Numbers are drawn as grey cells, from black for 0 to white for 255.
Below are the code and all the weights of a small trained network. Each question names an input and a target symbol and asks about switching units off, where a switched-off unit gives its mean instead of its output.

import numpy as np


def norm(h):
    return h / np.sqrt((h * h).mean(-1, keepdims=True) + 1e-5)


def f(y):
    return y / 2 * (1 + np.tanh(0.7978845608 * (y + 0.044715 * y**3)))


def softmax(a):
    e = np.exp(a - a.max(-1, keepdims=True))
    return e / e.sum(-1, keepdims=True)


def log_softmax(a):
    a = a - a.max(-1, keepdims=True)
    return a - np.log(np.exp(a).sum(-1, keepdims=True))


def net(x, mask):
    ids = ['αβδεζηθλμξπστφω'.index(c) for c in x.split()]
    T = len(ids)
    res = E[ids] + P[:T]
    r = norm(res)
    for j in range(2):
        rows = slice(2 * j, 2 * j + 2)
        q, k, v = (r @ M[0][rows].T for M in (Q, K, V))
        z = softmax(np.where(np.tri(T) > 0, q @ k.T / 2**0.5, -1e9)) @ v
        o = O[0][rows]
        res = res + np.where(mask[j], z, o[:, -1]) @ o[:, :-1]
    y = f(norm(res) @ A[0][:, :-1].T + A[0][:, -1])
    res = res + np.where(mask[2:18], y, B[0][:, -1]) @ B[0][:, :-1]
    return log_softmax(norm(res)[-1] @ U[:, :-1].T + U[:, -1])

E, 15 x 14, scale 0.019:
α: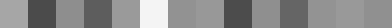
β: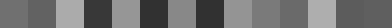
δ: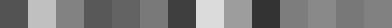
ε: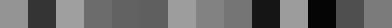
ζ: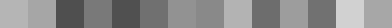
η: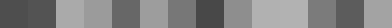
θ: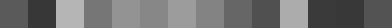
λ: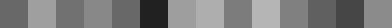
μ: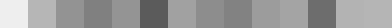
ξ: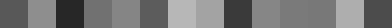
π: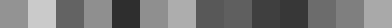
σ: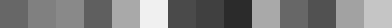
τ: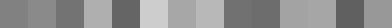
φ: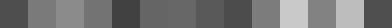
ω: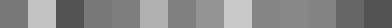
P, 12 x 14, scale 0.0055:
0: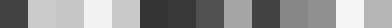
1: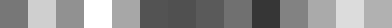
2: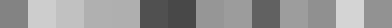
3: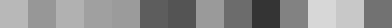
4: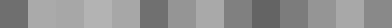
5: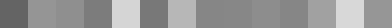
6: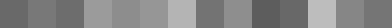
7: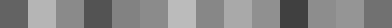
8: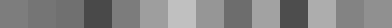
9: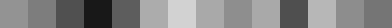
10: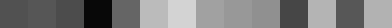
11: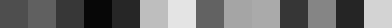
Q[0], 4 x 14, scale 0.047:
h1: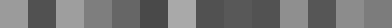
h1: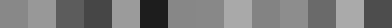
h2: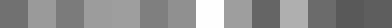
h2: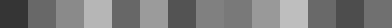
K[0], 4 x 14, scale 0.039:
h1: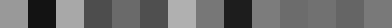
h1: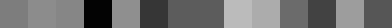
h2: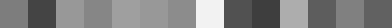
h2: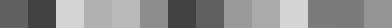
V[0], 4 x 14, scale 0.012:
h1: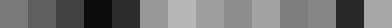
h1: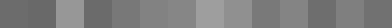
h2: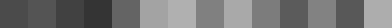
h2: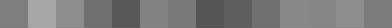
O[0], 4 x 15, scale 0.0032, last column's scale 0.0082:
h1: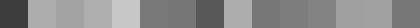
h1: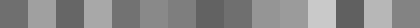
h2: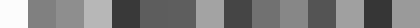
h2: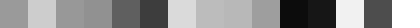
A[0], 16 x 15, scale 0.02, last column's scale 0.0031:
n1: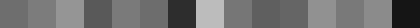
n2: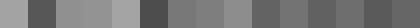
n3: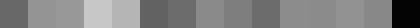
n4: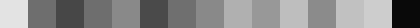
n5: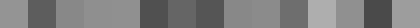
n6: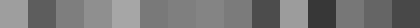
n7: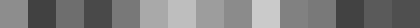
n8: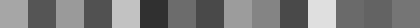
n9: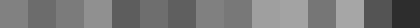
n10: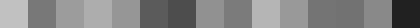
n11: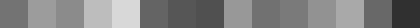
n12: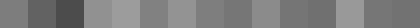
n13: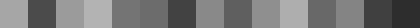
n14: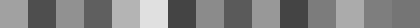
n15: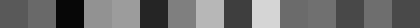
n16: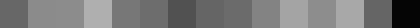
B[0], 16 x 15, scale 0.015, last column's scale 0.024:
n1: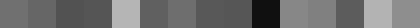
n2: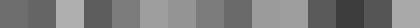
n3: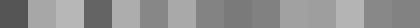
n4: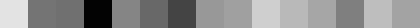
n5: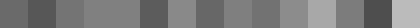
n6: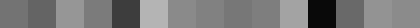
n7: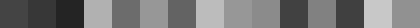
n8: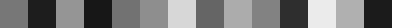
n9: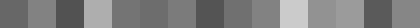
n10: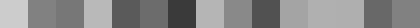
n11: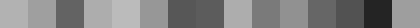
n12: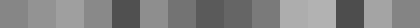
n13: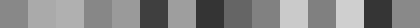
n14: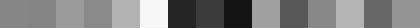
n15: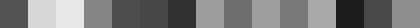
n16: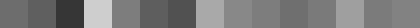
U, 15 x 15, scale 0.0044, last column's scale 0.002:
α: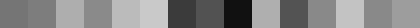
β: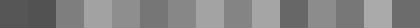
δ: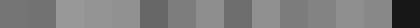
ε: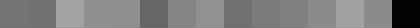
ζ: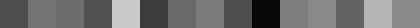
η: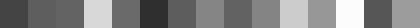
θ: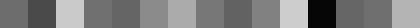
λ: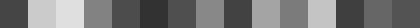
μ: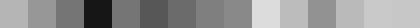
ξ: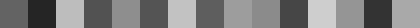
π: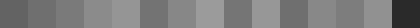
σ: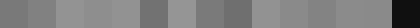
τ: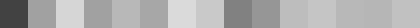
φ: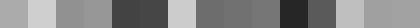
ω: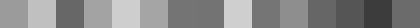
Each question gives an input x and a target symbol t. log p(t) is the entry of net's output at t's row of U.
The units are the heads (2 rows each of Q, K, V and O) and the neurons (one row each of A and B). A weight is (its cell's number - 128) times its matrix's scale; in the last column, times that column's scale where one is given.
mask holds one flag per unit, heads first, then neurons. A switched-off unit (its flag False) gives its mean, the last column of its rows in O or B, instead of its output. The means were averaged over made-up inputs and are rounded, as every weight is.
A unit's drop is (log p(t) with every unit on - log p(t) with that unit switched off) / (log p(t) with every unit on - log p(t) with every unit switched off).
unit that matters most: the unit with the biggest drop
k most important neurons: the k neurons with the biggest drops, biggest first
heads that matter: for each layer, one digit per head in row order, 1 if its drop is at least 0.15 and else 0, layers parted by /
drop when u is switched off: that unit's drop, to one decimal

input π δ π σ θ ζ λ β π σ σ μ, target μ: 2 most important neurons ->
n4; n8
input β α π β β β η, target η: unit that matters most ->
h2
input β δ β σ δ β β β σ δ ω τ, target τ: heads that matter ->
10
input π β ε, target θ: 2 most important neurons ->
n6; n8
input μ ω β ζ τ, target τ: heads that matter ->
00
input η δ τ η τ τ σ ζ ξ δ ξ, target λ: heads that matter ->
00
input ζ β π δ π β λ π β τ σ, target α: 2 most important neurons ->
n14; n8
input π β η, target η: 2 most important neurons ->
n8; n13
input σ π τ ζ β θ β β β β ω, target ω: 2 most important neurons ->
n8; n11
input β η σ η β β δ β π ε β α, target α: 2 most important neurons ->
n14; n8
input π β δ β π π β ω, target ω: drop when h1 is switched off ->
0.7
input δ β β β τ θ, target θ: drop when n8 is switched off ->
0.2
